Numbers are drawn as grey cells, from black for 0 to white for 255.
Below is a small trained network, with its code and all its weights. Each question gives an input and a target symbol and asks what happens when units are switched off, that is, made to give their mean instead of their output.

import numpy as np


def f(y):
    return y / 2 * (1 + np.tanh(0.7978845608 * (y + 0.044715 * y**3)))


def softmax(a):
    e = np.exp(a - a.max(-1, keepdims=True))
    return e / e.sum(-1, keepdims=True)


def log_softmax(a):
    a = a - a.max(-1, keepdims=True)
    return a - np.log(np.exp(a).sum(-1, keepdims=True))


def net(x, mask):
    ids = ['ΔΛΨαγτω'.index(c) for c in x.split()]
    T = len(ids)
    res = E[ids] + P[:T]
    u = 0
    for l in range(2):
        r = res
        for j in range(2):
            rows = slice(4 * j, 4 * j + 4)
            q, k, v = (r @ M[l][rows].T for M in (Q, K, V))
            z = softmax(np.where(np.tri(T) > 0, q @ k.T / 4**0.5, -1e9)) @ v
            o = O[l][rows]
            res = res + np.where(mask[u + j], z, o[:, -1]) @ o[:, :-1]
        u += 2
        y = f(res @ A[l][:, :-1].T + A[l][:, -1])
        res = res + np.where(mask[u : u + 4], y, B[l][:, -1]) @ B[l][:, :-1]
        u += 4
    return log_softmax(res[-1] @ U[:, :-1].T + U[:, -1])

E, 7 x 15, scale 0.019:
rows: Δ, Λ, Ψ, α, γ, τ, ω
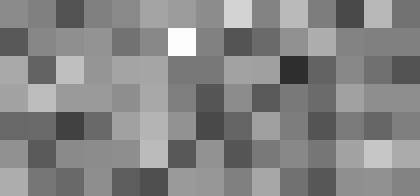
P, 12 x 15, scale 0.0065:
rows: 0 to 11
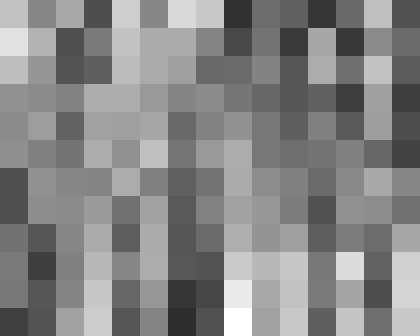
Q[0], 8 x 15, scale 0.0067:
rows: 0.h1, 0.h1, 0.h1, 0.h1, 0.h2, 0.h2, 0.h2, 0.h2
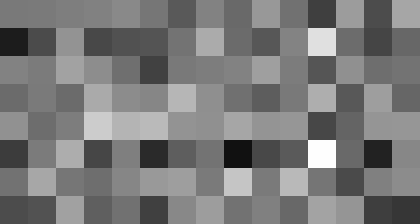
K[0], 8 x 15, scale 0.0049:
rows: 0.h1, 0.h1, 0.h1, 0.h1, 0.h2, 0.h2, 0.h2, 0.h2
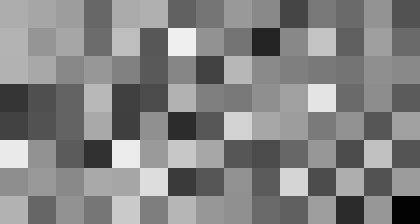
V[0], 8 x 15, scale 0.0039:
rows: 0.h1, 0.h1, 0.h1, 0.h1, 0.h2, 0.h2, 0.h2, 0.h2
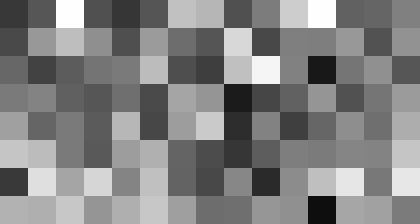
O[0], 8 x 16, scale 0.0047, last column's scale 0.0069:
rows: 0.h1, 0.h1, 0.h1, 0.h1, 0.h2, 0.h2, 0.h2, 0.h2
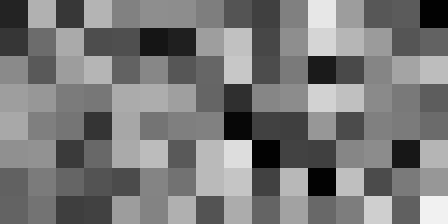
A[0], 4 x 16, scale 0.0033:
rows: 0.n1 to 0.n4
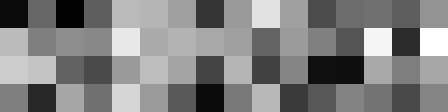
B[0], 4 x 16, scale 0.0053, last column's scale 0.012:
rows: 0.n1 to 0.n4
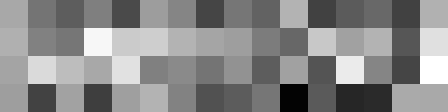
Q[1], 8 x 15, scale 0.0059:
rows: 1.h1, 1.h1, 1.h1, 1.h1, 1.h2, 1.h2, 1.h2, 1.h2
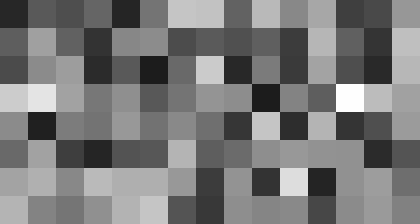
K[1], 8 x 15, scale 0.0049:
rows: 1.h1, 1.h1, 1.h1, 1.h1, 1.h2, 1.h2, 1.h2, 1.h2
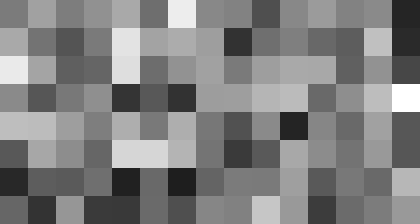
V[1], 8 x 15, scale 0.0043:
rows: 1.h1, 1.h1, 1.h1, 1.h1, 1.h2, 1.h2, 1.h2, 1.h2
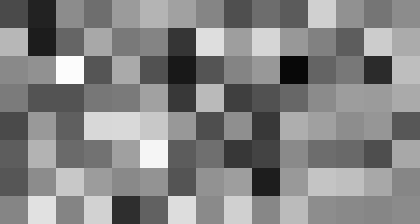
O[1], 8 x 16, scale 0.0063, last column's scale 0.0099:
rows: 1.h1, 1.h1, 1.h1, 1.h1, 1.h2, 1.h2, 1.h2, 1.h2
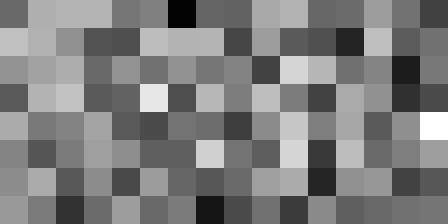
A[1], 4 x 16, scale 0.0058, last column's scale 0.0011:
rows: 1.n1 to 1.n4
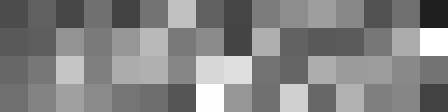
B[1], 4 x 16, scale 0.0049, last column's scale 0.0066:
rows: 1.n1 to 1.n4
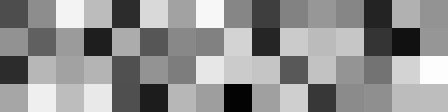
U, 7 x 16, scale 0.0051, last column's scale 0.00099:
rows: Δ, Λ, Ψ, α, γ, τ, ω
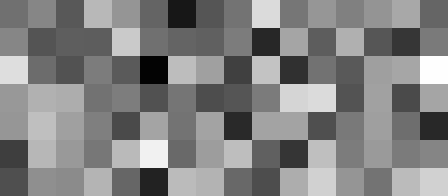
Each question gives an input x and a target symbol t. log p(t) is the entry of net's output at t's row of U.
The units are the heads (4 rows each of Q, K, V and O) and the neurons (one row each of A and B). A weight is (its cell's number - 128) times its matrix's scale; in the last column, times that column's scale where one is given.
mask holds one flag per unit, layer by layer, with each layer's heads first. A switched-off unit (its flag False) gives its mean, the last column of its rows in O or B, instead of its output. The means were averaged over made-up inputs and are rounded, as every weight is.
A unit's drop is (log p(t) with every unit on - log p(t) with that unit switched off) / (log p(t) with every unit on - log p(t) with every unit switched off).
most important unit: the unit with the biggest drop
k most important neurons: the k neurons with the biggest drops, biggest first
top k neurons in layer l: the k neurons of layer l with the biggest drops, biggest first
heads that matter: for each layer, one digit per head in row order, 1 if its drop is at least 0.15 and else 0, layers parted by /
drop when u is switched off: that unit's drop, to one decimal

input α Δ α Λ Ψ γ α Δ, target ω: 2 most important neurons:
(0.n2; 0.n3)
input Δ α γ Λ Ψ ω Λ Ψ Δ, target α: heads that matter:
11 / 10
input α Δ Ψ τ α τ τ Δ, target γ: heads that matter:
00 / 10
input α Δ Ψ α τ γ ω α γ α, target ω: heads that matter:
00 / 01
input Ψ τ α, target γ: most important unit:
1.h2
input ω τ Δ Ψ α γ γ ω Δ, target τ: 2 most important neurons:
(0.n2; 0.n3)
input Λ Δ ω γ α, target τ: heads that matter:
01 / 01
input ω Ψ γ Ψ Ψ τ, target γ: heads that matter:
00 / 11
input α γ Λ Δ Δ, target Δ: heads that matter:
01 / 10
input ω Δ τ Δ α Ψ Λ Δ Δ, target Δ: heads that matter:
01 / 11
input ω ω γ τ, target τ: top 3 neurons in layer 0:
(0.n3; 0.n2; 0.n1)
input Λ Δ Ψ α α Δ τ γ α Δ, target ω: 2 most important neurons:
(0.n2; 1.n4)
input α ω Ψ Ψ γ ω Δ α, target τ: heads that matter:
00 / 01
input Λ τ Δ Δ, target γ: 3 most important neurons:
(0.n3; 0.n2; 1.n4)
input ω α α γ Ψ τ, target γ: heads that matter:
00 / 11
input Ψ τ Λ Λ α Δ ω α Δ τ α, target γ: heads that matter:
00 / 10
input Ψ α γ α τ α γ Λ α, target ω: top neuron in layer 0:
(0.n1)
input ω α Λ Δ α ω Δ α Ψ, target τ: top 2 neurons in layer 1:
(1.n3; 1.n4)
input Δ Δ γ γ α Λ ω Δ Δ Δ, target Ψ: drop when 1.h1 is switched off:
0.6
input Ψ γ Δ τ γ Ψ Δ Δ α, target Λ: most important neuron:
(1.n3)
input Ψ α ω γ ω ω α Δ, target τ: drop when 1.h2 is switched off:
1.2
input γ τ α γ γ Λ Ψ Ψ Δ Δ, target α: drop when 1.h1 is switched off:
0.6
